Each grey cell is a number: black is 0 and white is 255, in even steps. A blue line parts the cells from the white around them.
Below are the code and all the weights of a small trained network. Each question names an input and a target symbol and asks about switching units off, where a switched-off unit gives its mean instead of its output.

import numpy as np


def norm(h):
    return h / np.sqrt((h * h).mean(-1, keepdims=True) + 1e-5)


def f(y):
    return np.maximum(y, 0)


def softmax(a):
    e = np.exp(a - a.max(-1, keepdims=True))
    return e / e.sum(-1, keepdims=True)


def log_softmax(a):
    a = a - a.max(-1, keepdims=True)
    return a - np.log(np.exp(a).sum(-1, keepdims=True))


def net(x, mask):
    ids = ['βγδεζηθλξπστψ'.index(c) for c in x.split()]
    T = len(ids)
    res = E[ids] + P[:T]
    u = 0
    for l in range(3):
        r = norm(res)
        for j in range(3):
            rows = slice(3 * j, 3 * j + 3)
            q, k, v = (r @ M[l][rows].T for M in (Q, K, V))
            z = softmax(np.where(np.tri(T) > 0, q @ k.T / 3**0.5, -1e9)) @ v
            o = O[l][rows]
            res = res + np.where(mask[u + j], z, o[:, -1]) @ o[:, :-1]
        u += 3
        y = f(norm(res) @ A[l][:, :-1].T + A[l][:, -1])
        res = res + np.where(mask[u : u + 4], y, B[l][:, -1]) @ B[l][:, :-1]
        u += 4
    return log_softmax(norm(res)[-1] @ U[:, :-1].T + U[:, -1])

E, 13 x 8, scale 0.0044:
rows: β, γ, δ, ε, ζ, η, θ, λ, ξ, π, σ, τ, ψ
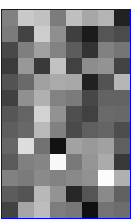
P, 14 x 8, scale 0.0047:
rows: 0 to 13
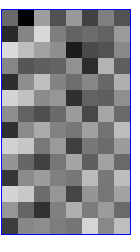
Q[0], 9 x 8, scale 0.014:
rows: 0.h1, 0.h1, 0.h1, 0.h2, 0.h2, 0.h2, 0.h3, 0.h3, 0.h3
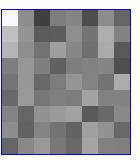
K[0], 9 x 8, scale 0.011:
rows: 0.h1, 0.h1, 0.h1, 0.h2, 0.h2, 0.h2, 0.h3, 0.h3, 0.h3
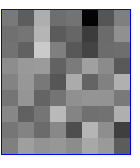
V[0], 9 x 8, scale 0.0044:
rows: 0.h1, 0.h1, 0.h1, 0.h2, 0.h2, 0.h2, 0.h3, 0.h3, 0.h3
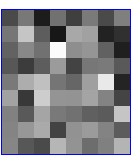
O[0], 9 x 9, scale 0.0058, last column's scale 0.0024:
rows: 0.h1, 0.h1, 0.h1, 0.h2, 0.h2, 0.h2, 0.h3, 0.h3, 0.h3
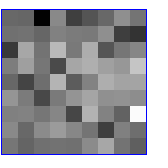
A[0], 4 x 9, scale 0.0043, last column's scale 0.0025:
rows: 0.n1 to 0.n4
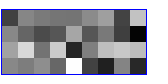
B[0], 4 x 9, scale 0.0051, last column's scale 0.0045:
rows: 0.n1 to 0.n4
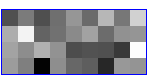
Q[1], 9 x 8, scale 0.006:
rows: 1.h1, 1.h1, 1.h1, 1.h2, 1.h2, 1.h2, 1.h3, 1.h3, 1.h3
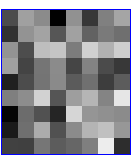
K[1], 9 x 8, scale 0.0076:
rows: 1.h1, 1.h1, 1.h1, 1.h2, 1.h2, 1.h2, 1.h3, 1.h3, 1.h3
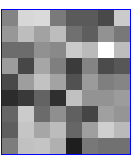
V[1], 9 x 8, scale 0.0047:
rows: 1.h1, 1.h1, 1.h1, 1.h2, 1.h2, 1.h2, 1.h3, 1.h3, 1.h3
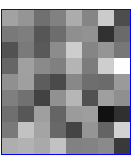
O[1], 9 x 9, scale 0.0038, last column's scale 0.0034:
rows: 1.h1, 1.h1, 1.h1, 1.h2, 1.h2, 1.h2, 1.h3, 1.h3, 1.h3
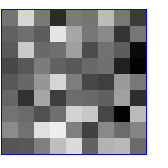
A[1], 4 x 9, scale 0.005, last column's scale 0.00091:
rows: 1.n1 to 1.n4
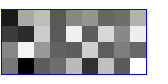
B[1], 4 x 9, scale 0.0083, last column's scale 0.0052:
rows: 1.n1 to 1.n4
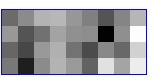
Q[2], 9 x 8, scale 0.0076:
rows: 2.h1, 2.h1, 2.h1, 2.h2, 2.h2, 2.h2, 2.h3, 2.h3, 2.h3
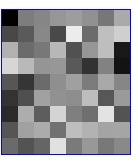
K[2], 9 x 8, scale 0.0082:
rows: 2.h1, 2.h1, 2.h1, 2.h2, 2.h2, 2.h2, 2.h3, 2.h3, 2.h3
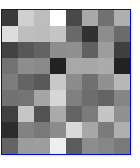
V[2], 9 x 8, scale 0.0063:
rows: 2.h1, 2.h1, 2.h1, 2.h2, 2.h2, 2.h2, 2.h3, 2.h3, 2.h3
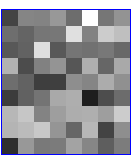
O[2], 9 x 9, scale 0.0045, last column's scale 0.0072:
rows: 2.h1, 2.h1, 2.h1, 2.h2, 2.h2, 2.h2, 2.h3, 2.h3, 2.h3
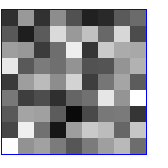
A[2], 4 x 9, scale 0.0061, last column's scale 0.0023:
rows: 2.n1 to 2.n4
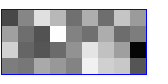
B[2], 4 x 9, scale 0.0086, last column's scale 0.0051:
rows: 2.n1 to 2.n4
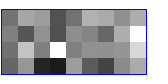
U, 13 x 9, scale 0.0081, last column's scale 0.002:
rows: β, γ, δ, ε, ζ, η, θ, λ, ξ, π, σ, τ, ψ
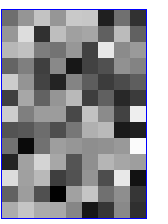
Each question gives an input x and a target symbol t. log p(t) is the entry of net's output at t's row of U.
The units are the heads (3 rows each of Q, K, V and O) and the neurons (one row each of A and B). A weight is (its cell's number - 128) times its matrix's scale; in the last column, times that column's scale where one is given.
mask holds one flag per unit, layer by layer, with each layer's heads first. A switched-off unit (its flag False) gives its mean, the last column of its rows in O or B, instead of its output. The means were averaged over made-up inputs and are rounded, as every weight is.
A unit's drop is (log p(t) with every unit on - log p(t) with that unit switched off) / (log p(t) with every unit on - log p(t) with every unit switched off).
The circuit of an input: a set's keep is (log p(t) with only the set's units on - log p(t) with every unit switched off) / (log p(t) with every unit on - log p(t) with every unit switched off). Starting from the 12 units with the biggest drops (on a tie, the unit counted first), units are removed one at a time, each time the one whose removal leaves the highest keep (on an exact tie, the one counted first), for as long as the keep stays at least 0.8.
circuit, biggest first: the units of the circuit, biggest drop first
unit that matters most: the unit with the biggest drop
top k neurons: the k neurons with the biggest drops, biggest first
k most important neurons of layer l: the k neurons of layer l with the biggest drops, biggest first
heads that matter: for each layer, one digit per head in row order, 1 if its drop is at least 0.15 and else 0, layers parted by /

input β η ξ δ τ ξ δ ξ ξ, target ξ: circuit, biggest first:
1.n3
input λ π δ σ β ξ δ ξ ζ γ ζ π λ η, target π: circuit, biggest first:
0.h1, 2.n1, 1.n3
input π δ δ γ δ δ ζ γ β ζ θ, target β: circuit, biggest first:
0.h1, 1.n4
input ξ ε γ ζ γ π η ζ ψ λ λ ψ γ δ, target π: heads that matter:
100 / 000 / 100
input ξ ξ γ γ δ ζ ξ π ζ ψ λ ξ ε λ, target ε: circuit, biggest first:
0.h1, 2.h1
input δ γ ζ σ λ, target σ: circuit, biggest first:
0.h1, 1.n4
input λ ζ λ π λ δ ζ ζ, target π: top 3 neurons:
1.n1, 1.n2, 2.n1
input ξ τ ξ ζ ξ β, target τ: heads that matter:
101 / 010 / 110
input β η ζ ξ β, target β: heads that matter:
100 / 100 / 000
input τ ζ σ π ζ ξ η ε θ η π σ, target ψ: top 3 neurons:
0.n3, 1.n3, 1.n4
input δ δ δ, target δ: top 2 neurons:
0.n3, 1.n2
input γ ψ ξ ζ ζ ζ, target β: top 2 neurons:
1.n2, 1.n3
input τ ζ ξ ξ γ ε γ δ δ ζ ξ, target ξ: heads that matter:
100 / 000 / 000
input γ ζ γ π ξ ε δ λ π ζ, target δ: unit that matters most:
0.h3
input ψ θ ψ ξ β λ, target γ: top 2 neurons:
1.n4, 2.n3
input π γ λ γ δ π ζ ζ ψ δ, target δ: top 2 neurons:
1.n4, 0.n3
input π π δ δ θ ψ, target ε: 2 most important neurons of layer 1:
1.n4, 1.n1
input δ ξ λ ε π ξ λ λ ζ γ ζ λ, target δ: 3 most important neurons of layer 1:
1.n2, 1.n3, 1.n4
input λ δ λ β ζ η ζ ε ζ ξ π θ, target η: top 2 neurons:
0.n3, 1.n4
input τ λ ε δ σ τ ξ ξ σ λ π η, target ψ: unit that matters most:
1.h3
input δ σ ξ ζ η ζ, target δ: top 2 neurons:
0.n3, 1.n2
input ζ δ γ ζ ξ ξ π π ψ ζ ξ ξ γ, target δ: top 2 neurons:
1.n4, 0.n2
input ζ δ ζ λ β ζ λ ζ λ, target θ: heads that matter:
010 / 001 / 100
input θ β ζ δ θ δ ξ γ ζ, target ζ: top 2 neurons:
0.n3, 1.n4
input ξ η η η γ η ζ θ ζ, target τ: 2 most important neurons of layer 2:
2.n4, 2.n1
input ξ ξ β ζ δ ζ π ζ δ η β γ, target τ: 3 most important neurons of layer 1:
1.n2, 1.n3, 1.n4
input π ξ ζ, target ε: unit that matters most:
0.h1
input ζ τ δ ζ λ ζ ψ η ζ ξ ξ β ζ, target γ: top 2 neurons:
0.n4, 2.n3
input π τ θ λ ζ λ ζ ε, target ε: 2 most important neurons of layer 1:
1.n4, 1.n2
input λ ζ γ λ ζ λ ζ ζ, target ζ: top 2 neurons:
1.n4, 2.n3
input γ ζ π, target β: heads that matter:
010 / 001 / 110
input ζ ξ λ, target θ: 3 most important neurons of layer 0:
0.n4, 0.n1, 0.n3
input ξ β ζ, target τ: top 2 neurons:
2.n4, 1.n4
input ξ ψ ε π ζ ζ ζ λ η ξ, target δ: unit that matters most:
0.n3
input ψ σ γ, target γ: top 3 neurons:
1.n4, 2.n3, 1.n2
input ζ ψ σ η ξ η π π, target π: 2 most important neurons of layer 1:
1.n4, 1.n1
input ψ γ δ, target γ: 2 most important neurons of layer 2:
2.n3, 2.n4
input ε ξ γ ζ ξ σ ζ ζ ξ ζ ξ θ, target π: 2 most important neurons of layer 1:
1.n2, 1.n3
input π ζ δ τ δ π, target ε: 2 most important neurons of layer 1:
1.n3, 1.n4
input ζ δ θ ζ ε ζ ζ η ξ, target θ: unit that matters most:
1.h3
